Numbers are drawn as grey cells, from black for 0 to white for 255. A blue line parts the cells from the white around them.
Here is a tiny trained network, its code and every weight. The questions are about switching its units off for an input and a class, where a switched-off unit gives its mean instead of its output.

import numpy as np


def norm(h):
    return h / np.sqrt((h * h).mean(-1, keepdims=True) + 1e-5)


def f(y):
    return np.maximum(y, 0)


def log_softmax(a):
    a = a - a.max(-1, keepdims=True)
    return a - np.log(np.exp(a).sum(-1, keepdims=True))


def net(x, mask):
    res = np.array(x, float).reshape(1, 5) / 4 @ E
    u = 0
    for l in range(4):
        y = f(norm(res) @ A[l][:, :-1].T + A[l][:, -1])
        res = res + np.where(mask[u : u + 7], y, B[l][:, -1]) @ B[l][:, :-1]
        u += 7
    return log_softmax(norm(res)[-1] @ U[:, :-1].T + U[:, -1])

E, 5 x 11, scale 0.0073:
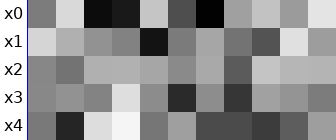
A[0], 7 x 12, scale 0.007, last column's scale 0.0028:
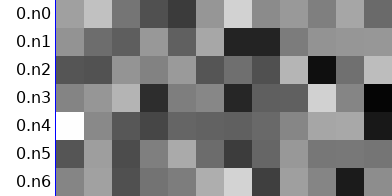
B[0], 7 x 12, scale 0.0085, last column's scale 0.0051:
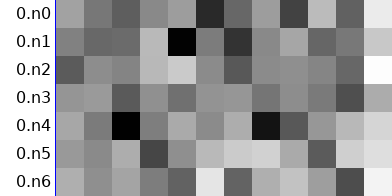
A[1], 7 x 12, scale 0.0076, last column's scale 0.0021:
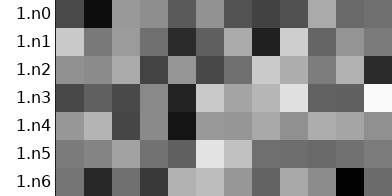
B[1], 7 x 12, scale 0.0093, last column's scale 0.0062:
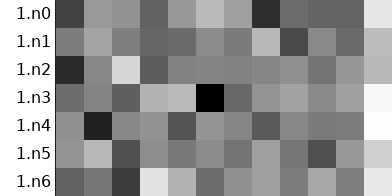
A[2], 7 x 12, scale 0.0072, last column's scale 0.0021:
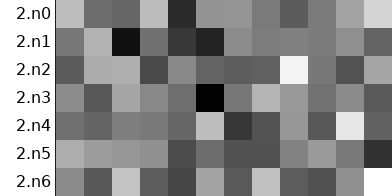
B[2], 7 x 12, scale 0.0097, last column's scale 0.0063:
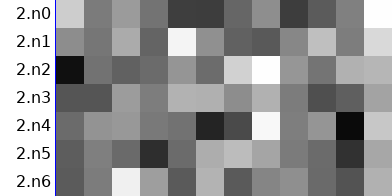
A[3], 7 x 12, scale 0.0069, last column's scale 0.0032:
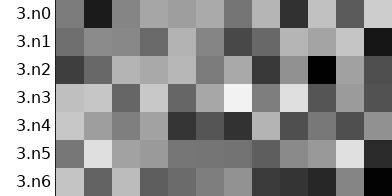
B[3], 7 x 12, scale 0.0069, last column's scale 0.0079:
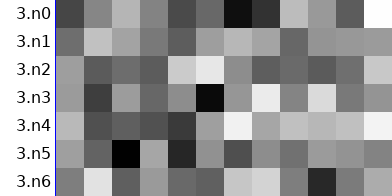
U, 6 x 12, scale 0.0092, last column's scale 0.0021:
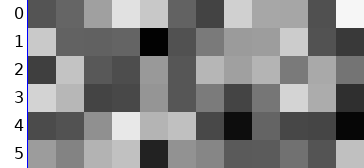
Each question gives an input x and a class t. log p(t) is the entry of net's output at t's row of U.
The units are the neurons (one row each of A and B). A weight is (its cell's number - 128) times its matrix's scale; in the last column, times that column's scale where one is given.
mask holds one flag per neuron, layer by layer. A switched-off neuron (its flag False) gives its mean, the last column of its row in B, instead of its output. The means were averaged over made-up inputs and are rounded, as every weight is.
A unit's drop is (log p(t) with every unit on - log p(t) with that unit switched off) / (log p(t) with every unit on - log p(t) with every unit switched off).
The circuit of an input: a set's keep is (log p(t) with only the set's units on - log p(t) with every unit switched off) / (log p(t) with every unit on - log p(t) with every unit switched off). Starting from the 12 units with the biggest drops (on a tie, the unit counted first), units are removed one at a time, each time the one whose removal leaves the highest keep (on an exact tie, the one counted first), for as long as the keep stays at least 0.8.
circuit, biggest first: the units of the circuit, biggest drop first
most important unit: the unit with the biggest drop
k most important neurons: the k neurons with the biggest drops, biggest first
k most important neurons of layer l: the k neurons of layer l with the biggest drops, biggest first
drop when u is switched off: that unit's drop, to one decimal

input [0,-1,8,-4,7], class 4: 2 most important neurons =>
[1.n0; 0.n5]
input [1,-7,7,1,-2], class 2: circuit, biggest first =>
[0.n5; 1.n4]
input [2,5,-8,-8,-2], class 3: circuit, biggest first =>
[0.n4; 2.n1]
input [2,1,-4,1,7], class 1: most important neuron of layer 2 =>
[2.n4]
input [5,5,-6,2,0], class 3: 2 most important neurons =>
[0.n4; 2.n1]
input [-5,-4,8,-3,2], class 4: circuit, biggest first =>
[3.n2; 1.n0]
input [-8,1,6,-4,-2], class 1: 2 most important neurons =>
[0.n2; 1.n5]
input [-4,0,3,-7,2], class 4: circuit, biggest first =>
[1.n0; 0.n5]
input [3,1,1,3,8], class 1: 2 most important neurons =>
[0.n1; 2.n4]
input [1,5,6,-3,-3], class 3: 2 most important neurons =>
[0.n4; 0.n0]
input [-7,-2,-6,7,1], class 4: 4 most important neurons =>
[1.n0; 0.n5; 3.n2; 2.n4]
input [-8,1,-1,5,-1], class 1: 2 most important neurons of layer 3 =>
[3.n3; 3.n4]
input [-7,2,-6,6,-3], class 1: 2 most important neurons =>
[3.n4; 0.n6]
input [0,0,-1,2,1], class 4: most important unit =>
1.n3
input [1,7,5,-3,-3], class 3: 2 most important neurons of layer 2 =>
[2.n1; 2.n4]
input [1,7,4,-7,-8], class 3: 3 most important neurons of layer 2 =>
[2.n1; 2.n4; 2.n6]
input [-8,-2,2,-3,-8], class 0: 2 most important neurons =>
[1.n3; 1.n6]
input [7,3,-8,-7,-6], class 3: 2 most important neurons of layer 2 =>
[2.n1; 2.n2]
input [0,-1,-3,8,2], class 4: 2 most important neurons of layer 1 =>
[1.n2; 1.n5]
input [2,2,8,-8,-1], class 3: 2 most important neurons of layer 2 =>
[2.n4; 2.n6]
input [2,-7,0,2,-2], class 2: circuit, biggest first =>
[0.n5]
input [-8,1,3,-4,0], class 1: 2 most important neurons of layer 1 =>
[1.n5; 1.n2]
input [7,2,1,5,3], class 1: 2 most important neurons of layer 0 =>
[0.n1; 0.n4]
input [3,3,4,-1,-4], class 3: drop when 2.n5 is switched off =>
0.0
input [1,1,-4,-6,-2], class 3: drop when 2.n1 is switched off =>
0.6
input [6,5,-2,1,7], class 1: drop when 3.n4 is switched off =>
0.1
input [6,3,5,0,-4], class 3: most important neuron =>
[0.n4]
